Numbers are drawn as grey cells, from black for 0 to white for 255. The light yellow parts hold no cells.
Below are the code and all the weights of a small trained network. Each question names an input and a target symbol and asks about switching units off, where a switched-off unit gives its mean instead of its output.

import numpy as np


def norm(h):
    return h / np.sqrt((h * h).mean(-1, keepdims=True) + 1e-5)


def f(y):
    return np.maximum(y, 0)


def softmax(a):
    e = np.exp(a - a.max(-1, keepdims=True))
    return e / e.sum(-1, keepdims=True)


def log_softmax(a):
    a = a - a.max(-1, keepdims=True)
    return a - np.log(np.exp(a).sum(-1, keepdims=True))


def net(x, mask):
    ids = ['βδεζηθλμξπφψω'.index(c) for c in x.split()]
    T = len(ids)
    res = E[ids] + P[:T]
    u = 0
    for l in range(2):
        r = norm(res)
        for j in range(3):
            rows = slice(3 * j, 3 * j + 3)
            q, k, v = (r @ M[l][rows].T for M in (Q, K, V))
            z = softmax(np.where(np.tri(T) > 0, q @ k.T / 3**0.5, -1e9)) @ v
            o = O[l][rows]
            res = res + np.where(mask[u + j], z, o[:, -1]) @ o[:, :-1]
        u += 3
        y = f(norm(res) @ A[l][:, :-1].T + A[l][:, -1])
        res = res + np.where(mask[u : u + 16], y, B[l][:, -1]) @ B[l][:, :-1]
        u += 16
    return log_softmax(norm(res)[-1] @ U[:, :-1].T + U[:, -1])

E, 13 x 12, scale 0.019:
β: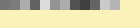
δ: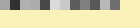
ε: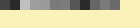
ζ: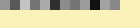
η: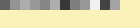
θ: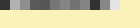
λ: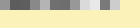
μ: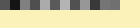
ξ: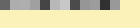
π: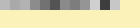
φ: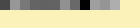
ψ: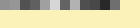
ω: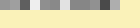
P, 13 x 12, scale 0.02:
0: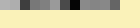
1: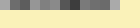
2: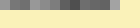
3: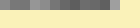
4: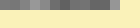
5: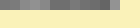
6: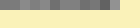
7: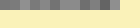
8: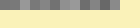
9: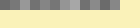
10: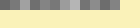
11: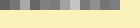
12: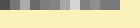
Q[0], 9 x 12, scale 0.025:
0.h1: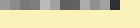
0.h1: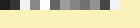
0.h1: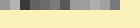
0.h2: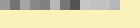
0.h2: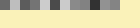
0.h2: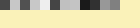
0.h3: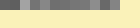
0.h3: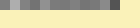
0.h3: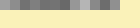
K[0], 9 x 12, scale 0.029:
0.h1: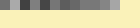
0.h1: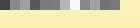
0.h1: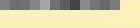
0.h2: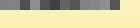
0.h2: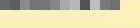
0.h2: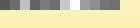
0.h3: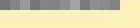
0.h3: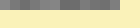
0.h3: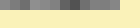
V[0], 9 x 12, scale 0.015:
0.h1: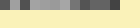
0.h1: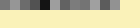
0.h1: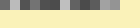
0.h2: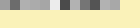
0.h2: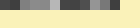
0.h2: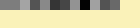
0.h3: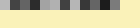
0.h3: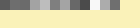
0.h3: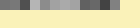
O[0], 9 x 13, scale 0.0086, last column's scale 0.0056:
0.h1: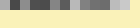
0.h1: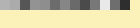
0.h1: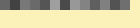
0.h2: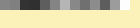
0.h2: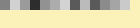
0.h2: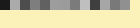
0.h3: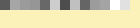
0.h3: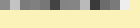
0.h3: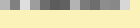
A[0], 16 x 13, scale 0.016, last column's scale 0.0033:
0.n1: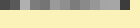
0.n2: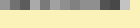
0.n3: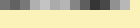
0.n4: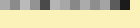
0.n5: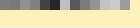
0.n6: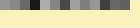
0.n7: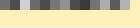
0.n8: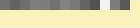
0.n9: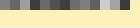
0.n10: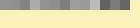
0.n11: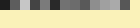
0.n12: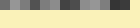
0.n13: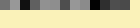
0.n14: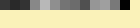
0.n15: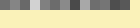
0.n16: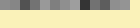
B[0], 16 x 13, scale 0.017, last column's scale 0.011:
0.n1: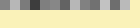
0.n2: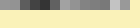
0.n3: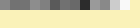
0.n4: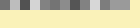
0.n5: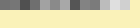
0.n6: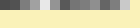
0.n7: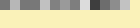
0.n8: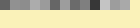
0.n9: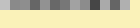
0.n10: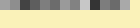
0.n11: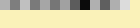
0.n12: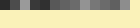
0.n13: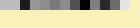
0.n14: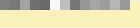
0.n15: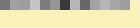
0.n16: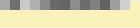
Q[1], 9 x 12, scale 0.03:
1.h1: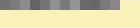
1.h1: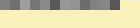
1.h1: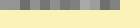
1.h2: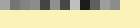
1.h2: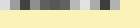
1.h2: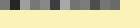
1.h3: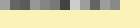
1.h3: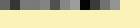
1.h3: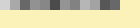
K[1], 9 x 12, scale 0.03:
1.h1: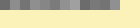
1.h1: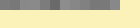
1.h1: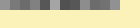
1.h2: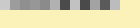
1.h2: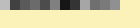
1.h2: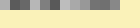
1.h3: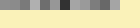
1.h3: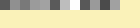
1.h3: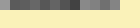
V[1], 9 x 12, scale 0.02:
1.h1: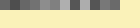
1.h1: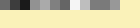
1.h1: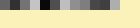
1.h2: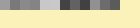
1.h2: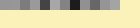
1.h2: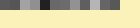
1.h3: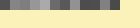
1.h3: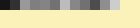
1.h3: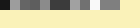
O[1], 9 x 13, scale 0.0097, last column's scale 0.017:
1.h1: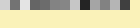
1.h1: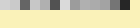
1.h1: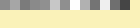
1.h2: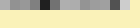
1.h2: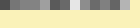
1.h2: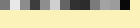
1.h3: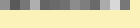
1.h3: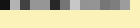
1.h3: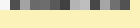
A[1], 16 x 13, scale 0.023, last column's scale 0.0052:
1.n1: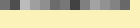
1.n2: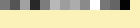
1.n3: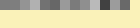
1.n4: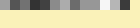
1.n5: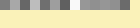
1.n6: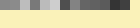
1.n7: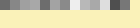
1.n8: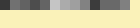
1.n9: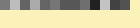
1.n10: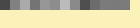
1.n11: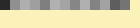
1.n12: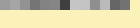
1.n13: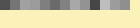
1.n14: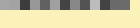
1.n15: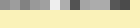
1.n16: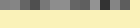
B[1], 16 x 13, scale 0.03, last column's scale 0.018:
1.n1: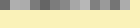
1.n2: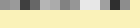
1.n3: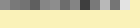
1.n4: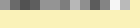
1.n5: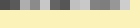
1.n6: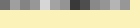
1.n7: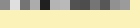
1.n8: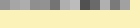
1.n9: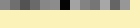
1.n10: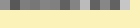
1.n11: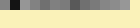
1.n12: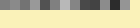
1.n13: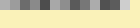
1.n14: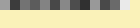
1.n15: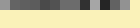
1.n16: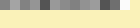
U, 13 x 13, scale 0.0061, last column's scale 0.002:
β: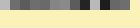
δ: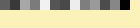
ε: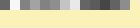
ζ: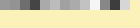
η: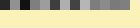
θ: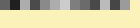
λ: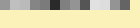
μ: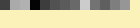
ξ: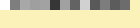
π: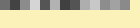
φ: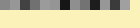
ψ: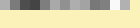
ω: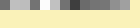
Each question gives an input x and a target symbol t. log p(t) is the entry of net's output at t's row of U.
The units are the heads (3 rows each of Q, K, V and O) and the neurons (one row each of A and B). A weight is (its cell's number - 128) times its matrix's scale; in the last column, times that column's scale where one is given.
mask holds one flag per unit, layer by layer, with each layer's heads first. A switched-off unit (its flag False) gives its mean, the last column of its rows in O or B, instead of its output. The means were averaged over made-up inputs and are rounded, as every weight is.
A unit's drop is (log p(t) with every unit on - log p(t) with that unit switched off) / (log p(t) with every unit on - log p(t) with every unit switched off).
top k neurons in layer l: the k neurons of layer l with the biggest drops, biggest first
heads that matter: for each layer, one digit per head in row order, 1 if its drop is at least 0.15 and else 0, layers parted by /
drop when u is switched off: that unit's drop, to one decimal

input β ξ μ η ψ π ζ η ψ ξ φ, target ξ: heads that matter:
100 / 000
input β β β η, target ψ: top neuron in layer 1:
[1.n4]
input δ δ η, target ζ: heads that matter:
010 / 001
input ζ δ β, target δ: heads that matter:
010 / 000
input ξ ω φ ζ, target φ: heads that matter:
000 / 000
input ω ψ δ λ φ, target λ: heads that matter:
100 / 000
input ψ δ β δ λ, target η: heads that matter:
000 / 100
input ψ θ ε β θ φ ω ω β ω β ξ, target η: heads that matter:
001 / 000
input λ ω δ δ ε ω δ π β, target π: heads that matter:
010 / 000
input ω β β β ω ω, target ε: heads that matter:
111 / 100
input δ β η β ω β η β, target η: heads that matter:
100 / 000
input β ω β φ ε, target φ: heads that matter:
100 / 000
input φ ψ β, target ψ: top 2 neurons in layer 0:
[0.n5, 0.n6]
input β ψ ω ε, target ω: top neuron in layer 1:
[1.n6]
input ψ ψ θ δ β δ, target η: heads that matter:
000 / 000
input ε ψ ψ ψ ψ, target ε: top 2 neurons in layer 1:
[1.n7, 1.n12]
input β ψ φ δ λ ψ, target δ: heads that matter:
001 / 000
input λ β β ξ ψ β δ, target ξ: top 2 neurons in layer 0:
[0.n7, 0.n15]
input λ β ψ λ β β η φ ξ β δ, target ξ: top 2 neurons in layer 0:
[0.n15, 0.n7]
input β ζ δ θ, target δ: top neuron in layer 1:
[1.n14]
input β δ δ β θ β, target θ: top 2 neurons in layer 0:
[0.n14, 0.n8]
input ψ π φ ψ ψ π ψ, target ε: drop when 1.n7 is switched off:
0.4
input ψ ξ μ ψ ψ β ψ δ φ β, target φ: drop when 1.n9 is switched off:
0.2
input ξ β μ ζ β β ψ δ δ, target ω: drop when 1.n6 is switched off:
0.3
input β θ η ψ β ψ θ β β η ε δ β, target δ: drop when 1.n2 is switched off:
0.0
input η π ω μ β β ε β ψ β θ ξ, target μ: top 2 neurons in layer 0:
[0.n4, 0.n13]
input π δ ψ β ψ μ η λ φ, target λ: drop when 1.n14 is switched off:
0.1
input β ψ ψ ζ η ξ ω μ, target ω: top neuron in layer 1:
[1.n6]
